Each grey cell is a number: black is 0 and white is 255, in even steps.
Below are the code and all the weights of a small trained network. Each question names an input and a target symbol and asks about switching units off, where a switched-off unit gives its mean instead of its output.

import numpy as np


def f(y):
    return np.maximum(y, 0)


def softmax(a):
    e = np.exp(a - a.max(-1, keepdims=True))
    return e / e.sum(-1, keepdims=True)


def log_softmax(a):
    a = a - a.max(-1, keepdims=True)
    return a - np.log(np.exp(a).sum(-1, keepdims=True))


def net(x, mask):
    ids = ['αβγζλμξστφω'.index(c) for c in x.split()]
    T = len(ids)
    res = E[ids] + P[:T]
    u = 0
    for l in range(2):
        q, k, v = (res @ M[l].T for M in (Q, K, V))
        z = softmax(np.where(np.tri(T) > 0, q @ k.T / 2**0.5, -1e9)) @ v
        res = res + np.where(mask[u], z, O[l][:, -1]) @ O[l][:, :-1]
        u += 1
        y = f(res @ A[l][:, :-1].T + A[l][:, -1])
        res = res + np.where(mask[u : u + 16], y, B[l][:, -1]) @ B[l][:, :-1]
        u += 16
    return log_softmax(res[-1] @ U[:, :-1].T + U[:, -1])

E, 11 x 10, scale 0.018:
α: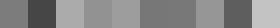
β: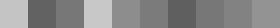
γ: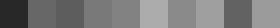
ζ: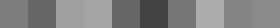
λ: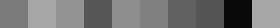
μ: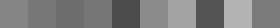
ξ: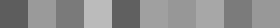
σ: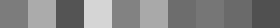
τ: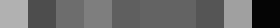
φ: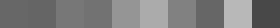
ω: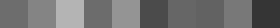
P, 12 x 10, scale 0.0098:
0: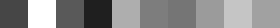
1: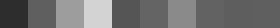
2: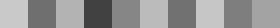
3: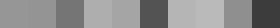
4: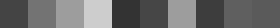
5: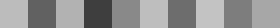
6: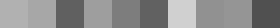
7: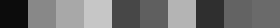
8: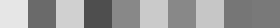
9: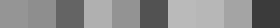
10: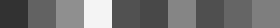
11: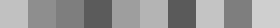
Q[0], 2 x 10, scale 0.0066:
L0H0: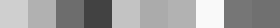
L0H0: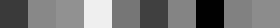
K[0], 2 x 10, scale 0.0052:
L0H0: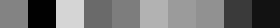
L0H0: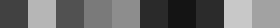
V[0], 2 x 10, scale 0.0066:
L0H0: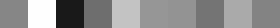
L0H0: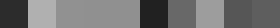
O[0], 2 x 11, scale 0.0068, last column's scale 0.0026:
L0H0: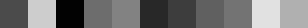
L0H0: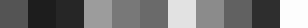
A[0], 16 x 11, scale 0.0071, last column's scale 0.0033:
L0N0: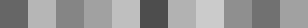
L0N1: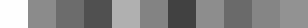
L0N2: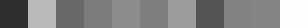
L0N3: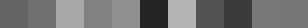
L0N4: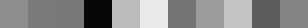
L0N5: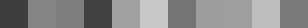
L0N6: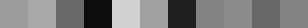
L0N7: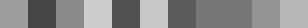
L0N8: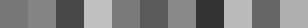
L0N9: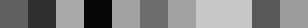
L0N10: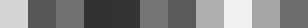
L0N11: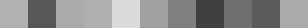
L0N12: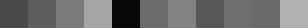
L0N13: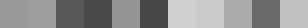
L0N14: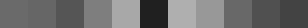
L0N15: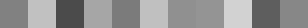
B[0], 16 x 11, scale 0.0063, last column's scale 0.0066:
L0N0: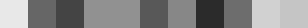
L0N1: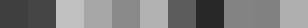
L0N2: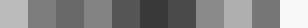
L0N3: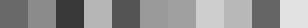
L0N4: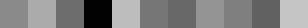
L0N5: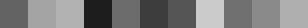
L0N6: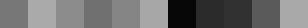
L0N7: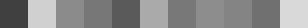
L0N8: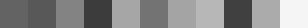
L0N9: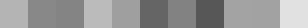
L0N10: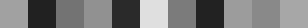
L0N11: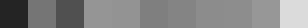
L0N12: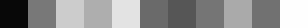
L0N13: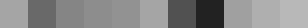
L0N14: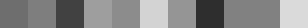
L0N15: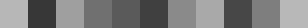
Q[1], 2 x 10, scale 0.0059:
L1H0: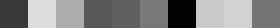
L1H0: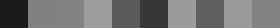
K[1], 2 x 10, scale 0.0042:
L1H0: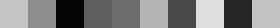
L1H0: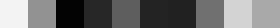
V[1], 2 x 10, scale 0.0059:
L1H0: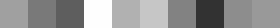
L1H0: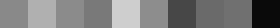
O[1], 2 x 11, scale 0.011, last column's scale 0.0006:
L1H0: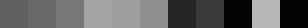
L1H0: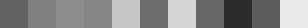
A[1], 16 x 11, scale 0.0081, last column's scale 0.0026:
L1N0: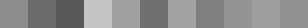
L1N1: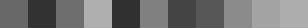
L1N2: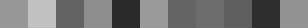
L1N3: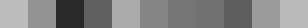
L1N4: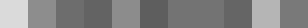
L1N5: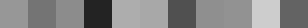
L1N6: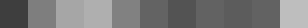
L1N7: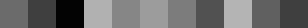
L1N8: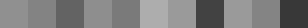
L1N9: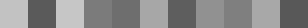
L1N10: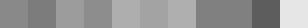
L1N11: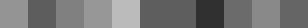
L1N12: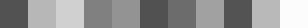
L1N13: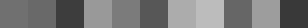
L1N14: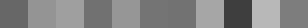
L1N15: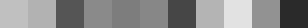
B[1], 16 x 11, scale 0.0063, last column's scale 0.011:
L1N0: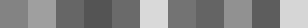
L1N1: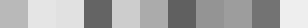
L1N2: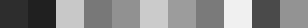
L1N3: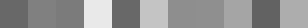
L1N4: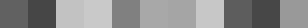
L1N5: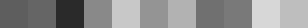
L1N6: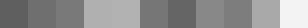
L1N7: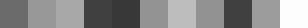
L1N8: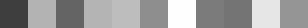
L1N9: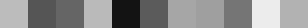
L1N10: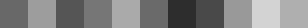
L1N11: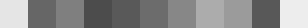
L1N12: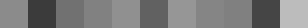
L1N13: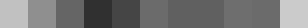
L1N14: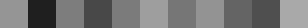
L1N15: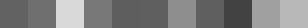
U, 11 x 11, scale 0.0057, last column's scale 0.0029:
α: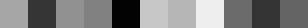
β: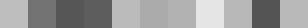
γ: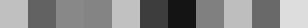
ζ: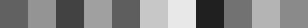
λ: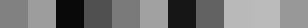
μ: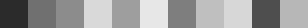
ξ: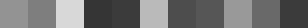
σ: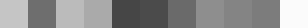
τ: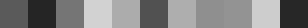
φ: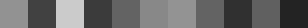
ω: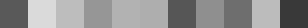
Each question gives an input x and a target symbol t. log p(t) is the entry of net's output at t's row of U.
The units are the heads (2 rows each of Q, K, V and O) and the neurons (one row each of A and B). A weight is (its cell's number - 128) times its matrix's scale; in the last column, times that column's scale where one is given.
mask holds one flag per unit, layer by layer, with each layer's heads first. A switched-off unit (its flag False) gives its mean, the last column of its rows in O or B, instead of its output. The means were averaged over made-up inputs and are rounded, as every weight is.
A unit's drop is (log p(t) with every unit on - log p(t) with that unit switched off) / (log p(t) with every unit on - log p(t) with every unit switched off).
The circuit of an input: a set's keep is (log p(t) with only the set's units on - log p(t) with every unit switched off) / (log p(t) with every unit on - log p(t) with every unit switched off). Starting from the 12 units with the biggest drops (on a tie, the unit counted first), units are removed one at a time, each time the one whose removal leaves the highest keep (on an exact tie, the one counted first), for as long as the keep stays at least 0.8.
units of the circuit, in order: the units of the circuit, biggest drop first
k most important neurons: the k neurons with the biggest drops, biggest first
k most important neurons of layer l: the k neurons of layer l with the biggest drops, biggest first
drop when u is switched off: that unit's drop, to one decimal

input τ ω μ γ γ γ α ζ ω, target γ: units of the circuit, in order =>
[L1N7; L0N9; L1N0]
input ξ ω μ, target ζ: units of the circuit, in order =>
[L0N10; L1N8]
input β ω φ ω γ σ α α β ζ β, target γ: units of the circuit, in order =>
[L0H0; L1H0; L1N1; L1N11]
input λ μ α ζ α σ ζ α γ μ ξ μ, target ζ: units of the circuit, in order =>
[L1N8; L0N10]
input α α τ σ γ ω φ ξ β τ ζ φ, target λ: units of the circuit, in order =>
[L1N5; L0N4; L0N6]
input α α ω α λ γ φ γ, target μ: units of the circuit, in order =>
[L0N12; L0N5; L1H0]
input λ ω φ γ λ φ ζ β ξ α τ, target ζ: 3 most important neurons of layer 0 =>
[L0N14; L0N6; L0N5]
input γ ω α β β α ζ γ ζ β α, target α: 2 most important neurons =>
[L0N5; L0N3]
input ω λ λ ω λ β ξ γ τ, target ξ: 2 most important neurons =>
[L0N10; L1N1]
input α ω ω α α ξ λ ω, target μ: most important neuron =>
[L0N12]
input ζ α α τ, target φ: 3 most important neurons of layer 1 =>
[L1N7; L1N11; L1N5]
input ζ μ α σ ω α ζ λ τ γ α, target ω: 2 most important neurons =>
[L1N1; L1N6]
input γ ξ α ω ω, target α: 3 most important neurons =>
[L0N5; L0N3; L0N2]
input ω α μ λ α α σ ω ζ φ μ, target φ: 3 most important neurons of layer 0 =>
[L0N8; L0N14; L0N13]
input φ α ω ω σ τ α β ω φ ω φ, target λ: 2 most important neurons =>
[L0N4; L1N5]
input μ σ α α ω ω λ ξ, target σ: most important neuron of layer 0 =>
[L0N2]
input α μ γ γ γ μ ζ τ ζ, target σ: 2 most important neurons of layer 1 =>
[L1N9; L1N5]
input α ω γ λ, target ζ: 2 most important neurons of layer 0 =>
[L0N8; L0N3]
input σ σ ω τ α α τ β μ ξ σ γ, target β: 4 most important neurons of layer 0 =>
[L0N5; L0N4; L0N12; L0N2]
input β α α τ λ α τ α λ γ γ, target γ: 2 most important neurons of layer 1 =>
[L1N12; L1N1]
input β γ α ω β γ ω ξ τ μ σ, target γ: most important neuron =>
[L0N12]
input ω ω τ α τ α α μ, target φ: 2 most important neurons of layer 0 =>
[L0N8; L0N14]
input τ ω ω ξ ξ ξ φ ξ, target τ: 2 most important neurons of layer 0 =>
[L0N12; L0N6]
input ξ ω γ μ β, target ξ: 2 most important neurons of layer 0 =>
[L0N5; L0N15]
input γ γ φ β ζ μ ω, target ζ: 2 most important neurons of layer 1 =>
[L1N8; L1N7]
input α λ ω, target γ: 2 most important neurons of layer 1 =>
[L1N7; L1N10]
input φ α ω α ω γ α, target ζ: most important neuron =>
[L0N12]
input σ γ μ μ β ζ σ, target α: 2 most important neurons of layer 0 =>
[L0N15; L0N0]
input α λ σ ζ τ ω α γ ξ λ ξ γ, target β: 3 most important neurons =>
[L0N5; L0N4; L1N5]
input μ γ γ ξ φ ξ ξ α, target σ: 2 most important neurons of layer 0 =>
[L0N5; L0N2]
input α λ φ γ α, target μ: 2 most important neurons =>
[L0N12; L0N0]
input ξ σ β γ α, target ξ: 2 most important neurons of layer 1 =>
[L1N15; L1N1]
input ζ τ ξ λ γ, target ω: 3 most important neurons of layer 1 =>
[L1N1; L1N6; L1N7]
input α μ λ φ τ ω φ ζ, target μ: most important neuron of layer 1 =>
[L1N11]
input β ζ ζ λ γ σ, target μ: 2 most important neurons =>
[L1N2; L0N7]
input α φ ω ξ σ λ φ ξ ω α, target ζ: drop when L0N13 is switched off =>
0.1
